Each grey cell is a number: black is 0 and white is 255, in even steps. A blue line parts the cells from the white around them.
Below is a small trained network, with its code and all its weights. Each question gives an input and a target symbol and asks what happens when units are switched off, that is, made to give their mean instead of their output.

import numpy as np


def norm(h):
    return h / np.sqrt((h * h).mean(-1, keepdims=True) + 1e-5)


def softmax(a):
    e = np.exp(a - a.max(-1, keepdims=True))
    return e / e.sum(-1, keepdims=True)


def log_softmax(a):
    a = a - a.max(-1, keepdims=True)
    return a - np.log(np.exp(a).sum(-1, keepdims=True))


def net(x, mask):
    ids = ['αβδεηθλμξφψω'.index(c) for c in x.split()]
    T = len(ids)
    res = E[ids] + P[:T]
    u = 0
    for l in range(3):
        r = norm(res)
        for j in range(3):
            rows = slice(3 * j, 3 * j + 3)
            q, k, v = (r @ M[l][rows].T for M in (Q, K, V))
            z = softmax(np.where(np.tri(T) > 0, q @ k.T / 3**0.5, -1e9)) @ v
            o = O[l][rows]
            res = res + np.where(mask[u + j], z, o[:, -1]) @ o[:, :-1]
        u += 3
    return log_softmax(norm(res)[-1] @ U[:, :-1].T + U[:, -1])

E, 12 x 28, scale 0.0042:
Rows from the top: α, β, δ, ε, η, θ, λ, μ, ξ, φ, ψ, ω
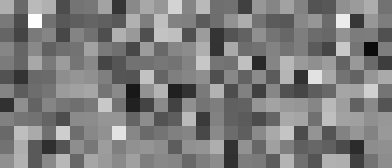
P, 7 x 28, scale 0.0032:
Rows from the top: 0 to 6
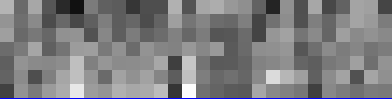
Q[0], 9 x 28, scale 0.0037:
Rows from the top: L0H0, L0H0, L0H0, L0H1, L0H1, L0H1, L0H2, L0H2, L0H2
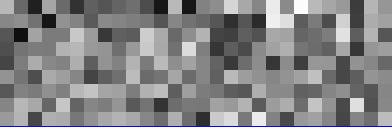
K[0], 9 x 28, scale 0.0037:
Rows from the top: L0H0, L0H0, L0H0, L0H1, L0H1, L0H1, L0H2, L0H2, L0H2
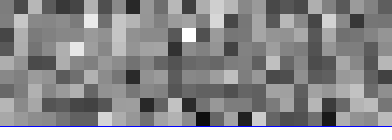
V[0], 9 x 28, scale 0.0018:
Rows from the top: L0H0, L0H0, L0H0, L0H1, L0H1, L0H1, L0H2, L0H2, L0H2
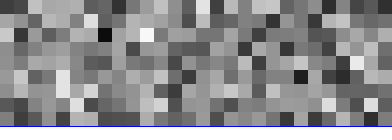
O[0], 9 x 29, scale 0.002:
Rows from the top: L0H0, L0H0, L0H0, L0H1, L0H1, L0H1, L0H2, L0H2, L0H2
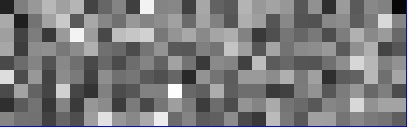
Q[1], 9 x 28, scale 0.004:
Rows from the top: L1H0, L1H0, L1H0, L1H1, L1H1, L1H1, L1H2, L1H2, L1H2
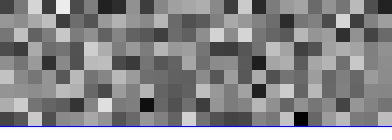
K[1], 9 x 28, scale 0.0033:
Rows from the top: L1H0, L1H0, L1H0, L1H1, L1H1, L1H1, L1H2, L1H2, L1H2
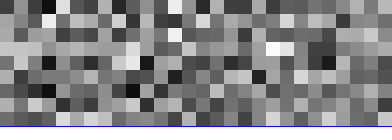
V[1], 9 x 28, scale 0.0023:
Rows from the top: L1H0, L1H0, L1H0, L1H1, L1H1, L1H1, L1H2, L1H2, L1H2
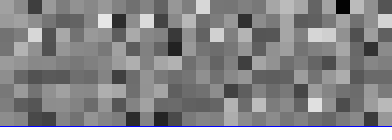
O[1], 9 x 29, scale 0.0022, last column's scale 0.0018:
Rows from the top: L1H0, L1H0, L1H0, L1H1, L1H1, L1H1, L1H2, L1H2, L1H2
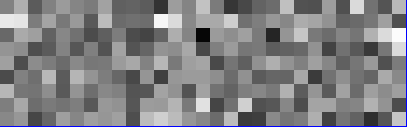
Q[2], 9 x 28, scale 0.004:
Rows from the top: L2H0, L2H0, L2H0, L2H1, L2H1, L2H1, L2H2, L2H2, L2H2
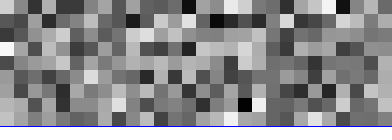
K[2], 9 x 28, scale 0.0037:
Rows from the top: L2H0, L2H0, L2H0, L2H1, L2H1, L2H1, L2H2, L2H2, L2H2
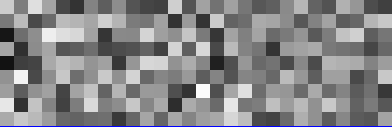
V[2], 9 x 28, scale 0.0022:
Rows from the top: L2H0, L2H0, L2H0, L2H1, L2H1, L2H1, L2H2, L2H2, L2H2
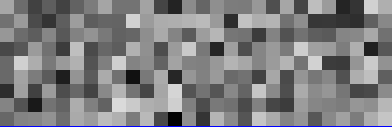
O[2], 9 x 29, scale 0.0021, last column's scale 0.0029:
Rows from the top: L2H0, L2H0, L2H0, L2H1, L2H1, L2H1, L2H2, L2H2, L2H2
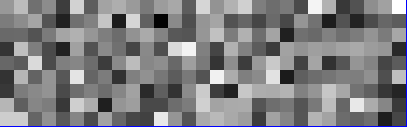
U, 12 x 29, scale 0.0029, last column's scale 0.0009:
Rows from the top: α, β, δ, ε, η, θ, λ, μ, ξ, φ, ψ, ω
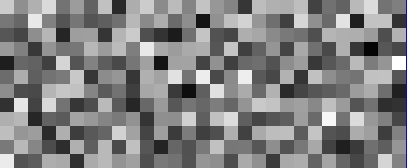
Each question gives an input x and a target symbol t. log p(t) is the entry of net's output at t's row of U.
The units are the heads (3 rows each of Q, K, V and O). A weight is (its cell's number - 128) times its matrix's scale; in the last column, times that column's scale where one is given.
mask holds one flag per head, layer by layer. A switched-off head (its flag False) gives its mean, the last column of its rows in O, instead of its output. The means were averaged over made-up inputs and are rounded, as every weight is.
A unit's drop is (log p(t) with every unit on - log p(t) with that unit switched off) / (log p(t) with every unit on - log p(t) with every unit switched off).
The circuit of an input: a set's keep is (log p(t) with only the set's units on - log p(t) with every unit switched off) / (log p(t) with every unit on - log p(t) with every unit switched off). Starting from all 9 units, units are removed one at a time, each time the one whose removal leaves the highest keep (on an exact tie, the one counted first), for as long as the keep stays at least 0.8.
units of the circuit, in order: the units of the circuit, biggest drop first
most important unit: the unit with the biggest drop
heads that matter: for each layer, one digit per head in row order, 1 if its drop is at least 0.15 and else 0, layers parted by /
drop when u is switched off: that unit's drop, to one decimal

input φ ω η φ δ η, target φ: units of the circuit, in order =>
[L1H1]
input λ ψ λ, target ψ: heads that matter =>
000 / 000 / 100
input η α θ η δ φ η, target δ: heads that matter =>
001 / 100 / 001
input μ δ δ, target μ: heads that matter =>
100 / 000 / 010
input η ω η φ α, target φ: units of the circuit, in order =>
[L1H1, L2H1]
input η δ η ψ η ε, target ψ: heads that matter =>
000 / 000 / 100
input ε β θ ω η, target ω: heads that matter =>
100 / 000 / 010
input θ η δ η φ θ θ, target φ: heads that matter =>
000 / 010 / 010
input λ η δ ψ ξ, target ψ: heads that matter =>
000 / 000 / 100
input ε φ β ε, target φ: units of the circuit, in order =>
[L2H1, L1H1]
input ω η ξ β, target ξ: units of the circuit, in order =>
[L0H0, L0H1, L2H1]
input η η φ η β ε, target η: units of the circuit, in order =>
[L0H1, L0H2]
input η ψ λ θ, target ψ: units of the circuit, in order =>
[L2H0, L0H1]
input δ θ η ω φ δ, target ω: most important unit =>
L0H0
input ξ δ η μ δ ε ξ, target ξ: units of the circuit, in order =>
[L2H2, L0H0]
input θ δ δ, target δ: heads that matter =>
000 / 000 / 001
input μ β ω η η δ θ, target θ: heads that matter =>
000 / 001 / 000
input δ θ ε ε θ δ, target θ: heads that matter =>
100 / 001 / 000
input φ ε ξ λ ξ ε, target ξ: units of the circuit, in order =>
[L0H0, L2H2]
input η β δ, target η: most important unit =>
L2H0
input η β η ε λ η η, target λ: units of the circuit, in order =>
[L0H0, L2H1]
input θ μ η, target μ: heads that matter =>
100 / 000 / 000
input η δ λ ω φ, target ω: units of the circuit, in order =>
[L0H0, L2H1]
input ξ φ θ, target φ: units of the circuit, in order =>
[L2H1, L1H1]
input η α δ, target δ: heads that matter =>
010 / 000 / 001
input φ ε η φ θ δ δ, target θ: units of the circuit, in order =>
[L0H0, L1H2]
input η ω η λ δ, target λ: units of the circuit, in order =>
[L2H1]
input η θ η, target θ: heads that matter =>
000 / 000 / 000
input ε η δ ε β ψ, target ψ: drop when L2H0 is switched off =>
0.7
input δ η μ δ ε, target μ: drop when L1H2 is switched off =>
-0.1
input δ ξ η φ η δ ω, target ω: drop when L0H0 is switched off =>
0.2
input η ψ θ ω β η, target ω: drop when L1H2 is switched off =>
0.0
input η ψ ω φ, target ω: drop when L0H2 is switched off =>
0.1
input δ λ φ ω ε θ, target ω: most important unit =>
L0H0
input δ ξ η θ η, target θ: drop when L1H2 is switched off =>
0.2
